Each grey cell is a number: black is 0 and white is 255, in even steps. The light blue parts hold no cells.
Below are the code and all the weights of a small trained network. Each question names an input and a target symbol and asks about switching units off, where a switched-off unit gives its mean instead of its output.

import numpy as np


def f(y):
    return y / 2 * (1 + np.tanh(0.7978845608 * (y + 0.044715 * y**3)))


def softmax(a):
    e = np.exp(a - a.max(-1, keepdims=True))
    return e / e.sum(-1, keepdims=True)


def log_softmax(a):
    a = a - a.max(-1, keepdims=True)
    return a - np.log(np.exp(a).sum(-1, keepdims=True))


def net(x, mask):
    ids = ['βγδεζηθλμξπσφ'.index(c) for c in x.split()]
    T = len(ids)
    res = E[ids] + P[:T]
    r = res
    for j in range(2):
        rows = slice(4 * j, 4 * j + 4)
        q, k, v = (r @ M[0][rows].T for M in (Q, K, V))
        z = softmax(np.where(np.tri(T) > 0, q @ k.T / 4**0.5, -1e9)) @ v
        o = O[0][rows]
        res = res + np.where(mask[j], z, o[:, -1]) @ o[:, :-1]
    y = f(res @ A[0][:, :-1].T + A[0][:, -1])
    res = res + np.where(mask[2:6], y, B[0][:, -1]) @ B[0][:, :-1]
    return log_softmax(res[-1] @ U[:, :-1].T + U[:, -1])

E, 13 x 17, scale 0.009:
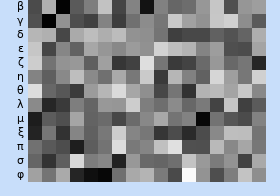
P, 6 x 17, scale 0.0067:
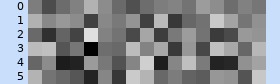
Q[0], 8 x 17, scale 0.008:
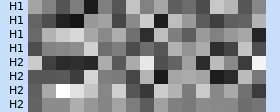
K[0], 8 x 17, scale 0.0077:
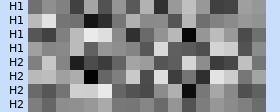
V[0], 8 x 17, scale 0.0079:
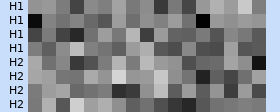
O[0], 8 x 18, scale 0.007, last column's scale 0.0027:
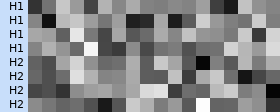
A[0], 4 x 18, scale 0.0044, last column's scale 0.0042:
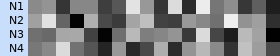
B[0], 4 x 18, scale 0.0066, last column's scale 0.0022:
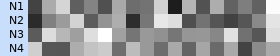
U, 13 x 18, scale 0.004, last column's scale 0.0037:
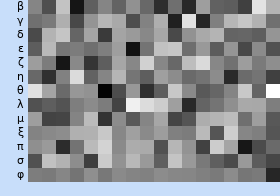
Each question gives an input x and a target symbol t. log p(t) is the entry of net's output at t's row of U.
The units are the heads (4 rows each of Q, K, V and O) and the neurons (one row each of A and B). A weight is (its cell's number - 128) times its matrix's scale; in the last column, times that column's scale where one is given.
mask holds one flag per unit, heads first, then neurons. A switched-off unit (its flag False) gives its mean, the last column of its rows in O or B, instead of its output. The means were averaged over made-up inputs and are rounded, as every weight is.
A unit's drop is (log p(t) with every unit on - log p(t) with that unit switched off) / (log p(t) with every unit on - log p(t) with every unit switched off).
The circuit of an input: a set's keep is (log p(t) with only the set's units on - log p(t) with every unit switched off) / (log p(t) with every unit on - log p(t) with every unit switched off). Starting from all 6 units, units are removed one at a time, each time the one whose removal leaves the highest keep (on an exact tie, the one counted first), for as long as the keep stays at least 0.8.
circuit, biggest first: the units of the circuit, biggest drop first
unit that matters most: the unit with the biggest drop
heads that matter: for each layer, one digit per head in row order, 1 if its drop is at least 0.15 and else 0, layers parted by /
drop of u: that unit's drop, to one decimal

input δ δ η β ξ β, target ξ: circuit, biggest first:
H1; N3; H2; N4
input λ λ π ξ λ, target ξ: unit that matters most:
H1
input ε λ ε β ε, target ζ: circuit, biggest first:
H1; H2
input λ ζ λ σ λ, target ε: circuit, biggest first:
N2; H2; H1
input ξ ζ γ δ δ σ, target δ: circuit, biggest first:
H2; N1
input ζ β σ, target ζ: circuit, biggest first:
H1; H2
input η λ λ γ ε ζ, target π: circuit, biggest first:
H2; H1
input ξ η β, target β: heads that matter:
10
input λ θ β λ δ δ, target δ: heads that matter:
01
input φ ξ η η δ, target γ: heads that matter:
01
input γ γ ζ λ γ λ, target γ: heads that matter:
01
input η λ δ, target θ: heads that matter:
11
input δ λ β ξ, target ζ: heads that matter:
11
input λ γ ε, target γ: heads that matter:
01
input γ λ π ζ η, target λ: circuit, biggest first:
H2
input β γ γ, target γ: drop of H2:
1.2
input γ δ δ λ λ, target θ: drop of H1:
0.4
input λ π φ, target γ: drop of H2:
1.5
